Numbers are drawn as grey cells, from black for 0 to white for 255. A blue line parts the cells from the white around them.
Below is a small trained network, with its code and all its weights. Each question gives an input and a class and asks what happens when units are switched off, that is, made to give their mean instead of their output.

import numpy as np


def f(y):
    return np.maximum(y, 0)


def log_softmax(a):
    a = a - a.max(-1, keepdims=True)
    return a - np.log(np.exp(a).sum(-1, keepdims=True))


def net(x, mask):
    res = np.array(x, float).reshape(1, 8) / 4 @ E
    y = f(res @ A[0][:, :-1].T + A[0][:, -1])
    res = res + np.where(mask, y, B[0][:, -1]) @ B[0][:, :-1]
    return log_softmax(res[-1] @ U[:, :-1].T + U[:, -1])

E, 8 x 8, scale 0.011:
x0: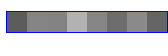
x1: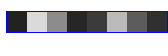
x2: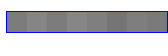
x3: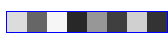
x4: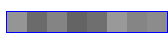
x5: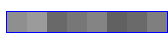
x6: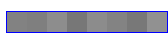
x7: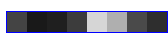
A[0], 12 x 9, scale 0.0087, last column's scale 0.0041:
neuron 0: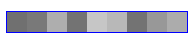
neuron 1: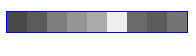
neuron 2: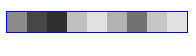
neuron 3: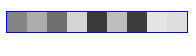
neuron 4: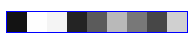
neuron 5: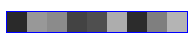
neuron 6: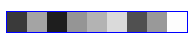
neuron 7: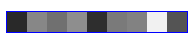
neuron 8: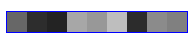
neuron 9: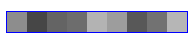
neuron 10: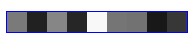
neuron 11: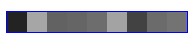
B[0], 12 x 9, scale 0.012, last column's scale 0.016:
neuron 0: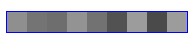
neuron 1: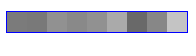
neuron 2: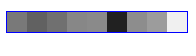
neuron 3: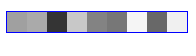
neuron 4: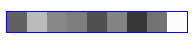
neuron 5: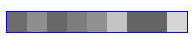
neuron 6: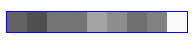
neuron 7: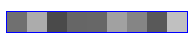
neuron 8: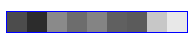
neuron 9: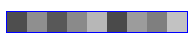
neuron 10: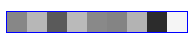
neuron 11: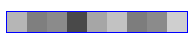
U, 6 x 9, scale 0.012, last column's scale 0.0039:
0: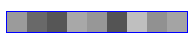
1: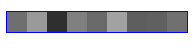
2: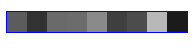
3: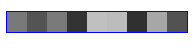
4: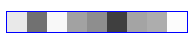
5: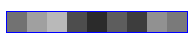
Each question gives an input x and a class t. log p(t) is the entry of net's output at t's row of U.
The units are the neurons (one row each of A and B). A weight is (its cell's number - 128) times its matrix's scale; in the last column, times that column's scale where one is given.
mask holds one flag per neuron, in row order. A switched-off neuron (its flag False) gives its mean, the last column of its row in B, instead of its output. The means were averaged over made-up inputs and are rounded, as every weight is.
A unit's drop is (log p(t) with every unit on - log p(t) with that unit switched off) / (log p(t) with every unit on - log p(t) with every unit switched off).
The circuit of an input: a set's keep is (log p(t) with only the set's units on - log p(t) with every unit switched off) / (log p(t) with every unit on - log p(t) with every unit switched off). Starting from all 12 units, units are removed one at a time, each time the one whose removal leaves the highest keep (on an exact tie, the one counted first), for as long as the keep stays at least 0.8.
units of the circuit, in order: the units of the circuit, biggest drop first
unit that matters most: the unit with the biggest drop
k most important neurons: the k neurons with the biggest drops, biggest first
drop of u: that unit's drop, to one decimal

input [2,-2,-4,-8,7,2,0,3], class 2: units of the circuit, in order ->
neuron 8
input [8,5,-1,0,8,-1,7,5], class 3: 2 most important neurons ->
neuron 3; neuron 11
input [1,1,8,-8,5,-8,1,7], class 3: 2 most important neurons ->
neuron 11; neuron 5
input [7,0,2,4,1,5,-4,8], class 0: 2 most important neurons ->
neuron 10; neuron 4
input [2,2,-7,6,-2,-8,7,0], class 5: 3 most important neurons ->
neuron 3; neuron 4; neuron 5
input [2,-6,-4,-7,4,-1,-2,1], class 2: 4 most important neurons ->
neuron 8; neuron 10; neuron 6; neuron 2
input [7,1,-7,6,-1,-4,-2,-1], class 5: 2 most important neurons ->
neuron 3; neuron 4
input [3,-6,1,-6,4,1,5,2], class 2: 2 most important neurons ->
neuron 8; neuron 10
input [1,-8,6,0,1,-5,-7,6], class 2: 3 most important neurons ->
neuron 8; neuron 3; neuron 2
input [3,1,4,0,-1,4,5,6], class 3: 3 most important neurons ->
neuron 3; neuron 8; neuron 11
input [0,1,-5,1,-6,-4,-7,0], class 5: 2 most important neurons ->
neuron 3; neuron 10
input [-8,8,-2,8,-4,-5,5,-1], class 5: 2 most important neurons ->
neuron 4; neuron 3
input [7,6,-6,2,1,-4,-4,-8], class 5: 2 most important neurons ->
neuron 4; neuron 10
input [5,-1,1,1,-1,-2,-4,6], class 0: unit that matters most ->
neuron 10
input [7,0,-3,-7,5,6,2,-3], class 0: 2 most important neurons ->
neuron 3; neuron 4
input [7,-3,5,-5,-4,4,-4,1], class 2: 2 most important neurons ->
neuron 8; neuron 10
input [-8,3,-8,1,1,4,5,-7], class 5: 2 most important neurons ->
neuron 10; neuron 4
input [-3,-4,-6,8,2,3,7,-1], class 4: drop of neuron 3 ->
0.2
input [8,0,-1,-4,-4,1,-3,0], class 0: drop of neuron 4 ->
0.8
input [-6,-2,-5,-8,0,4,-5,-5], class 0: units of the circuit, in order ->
neuron 3
